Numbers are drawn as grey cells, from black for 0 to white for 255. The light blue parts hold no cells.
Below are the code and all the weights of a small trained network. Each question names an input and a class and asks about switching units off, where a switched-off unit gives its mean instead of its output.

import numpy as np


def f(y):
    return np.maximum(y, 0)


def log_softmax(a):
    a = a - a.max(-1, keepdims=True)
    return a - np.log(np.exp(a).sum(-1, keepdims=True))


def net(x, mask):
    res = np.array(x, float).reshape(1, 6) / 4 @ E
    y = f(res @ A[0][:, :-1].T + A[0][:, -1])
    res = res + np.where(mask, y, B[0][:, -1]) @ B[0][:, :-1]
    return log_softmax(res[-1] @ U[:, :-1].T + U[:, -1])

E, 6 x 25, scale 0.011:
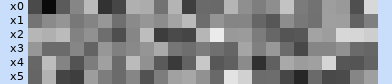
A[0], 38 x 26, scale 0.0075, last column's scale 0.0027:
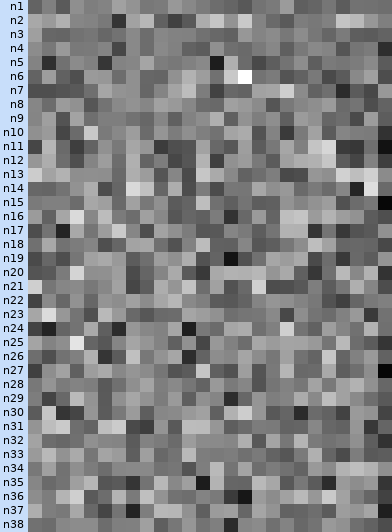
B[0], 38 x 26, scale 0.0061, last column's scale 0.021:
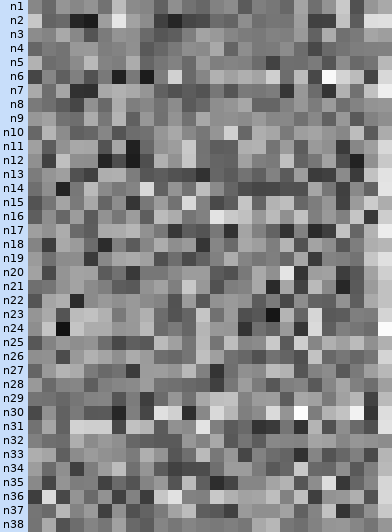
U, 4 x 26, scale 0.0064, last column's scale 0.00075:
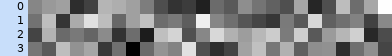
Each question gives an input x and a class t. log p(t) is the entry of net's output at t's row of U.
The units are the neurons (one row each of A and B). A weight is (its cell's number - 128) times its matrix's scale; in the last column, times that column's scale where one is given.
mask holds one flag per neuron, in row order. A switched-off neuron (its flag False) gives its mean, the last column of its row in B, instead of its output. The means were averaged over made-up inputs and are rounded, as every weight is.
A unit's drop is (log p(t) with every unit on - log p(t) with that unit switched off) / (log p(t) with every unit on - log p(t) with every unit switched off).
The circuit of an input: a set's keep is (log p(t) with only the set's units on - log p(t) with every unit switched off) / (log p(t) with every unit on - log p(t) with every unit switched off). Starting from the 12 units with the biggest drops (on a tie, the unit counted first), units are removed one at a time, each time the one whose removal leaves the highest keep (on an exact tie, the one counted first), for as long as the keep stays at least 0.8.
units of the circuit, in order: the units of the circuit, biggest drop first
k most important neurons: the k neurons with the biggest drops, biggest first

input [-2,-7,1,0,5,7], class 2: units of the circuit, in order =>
[n30]
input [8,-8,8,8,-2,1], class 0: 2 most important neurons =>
[n2 n13]
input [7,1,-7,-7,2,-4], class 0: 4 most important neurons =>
[n7 n17 n19 n31]
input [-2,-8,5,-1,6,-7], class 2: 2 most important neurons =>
[n36 n16]
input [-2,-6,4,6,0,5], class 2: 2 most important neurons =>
[n30 n6]
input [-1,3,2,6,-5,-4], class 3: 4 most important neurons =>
[n30 n6 n21 n35]
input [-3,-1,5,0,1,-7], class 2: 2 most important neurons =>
[n36 n16]
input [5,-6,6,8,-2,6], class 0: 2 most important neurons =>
[n2 n13]
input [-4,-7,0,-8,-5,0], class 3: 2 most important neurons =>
[n24 n35]
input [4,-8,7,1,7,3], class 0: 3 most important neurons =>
[n2 n13 n34]
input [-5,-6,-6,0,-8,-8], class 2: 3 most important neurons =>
[n36 n16 n25]
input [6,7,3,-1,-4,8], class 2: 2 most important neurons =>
[n6 n30]
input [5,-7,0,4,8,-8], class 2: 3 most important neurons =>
[n36 n16 n29]
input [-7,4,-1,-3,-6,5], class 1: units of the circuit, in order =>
[n31]
